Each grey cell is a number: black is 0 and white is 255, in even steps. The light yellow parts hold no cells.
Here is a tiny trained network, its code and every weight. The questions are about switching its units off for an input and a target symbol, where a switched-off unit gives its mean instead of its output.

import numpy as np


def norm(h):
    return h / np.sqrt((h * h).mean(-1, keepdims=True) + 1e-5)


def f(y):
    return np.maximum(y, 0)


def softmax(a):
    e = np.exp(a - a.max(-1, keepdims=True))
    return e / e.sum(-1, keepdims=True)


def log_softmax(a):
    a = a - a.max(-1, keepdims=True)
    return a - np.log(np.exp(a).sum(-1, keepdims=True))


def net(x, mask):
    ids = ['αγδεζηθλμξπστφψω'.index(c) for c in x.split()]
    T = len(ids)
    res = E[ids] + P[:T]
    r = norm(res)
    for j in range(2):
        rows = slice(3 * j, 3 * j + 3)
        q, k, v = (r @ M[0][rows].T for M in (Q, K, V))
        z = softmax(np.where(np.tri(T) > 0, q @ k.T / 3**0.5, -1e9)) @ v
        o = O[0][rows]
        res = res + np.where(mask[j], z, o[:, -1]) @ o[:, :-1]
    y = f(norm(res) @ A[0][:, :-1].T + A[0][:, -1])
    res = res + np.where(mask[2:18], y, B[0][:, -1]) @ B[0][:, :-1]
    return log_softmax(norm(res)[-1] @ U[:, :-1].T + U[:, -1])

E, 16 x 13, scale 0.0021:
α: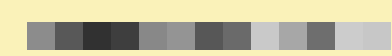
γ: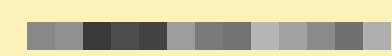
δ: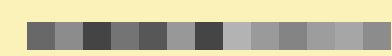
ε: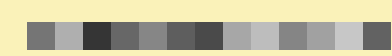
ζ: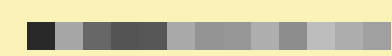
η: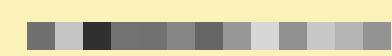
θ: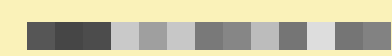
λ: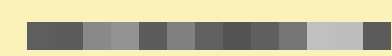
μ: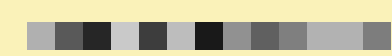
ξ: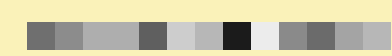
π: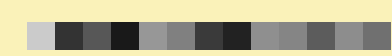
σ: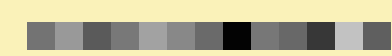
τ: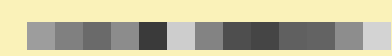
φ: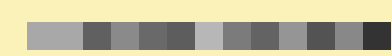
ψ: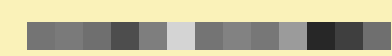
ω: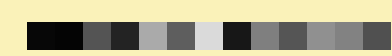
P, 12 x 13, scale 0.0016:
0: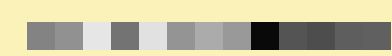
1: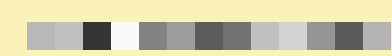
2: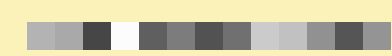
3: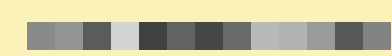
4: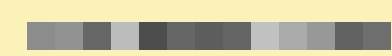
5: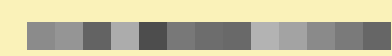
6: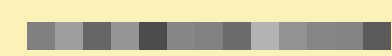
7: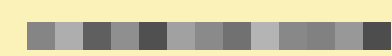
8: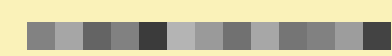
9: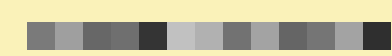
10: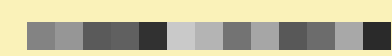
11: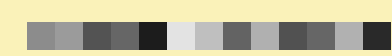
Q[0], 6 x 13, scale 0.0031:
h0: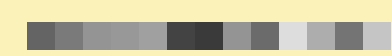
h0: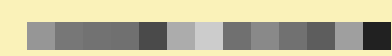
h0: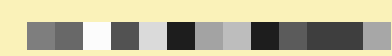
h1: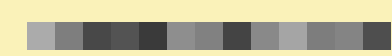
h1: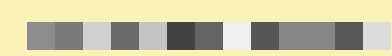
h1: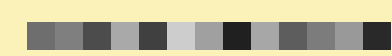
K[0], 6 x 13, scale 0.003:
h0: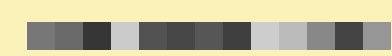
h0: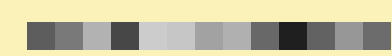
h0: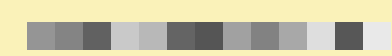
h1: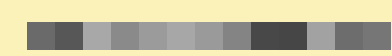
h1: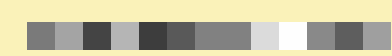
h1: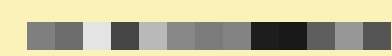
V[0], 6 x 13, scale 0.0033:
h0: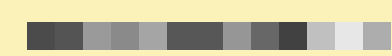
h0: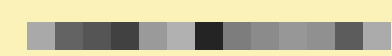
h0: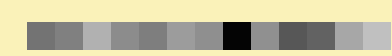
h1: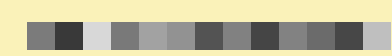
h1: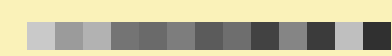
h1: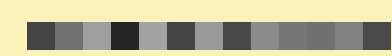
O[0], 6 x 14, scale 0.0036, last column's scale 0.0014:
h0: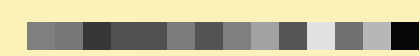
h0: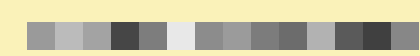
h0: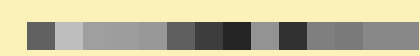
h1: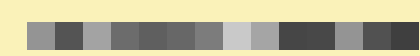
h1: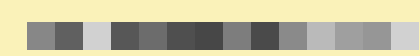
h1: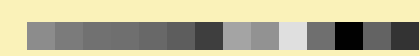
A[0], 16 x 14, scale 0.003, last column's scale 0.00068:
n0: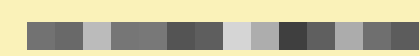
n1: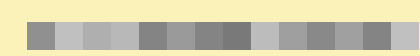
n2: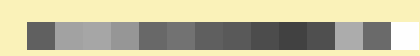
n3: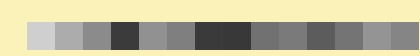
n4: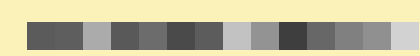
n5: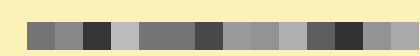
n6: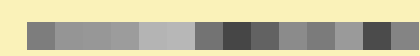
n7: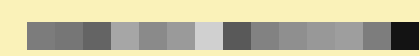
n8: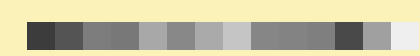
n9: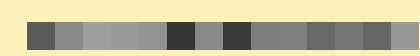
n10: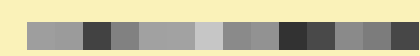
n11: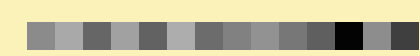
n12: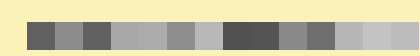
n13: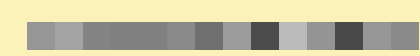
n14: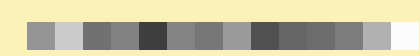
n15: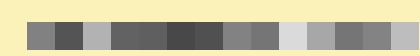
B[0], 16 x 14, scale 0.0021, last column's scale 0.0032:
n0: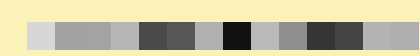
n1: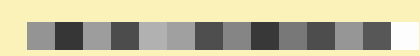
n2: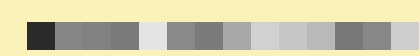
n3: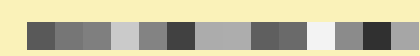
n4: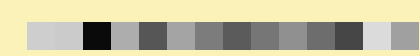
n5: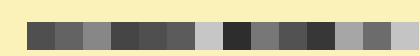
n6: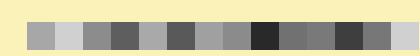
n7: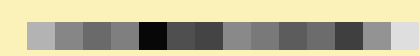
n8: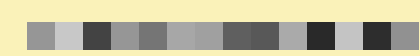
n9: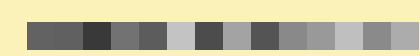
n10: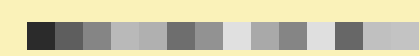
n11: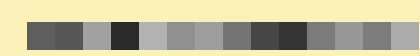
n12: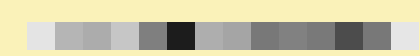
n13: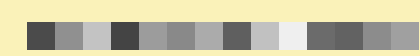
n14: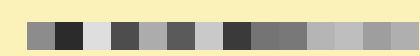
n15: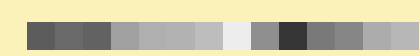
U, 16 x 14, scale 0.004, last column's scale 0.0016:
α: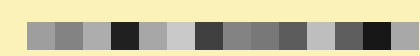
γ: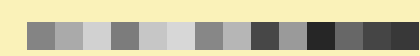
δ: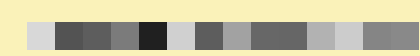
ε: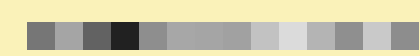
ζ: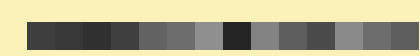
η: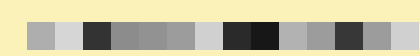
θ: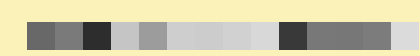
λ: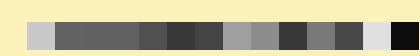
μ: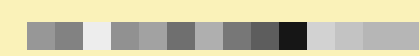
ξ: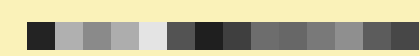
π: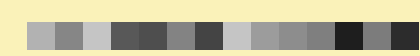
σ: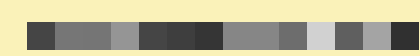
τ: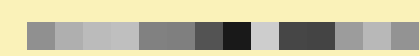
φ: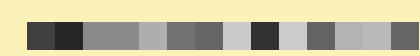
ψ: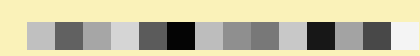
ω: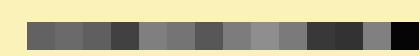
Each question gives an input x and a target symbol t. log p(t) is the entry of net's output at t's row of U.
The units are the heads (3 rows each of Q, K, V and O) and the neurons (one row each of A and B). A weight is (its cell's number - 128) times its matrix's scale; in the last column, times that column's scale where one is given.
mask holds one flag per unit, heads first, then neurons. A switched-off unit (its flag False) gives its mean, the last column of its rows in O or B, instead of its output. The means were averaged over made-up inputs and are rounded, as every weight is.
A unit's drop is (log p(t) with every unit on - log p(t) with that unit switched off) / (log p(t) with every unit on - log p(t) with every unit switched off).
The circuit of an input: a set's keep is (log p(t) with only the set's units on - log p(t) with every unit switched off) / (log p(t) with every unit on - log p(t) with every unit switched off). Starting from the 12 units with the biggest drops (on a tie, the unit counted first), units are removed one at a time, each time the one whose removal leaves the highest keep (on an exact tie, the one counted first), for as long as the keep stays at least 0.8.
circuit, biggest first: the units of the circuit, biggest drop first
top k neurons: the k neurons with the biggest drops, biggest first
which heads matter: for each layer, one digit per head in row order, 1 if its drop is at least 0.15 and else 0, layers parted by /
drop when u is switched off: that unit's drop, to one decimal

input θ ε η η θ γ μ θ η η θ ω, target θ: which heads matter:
01
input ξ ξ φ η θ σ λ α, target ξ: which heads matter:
10
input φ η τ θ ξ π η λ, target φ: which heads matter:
11
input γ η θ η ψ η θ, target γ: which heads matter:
10
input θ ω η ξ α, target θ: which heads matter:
01
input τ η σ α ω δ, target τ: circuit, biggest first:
(h1; n0; h0)
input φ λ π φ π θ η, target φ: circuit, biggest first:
(h1; h0; n15)
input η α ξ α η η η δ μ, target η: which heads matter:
01
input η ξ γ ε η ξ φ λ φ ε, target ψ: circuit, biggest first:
(h0)
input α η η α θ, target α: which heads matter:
10
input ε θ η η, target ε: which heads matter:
11
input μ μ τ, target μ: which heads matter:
01
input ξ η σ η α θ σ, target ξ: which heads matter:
10
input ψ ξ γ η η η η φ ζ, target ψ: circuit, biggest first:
(h0; h1)
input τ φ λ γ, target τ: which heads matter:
11
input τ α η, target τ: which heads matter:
01
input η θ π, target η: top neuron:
(n6)
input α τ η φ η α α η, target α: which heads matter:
10
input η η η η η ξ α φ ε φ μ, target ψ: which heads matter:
10
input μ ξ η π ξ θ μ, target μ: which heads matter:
01
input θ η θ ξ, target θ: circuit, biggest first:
(h1)
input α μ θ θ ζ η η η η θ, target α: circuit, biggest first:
(h0; h1)
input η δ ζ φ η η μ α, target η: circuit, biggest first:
(h1; n12)
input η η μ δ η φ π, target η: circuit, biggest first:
(h1; n6)
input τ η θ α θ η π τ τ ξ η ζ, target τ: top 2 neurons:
(n0; n4)
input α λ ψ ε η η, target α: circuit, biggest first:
(h0; n1)
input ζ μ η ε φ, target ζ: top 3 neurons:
(n5; n12; n11)
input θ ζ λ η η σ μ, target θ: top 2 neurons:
(n10; n2)
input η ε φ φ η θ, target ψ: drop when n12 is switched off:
0.2
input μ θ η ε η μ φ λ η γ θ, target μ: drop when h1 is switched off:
1.6
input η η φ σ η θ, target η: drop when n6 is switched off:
0.1
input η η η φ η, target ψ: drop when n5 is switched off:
0.1
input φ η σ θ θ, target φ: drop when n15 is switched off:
0.2
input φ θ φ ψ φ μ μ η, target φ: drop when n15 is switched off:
0.1
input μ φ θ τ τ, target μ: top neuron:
(n2)
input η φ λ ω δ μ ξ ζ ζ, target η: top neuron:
(n12)
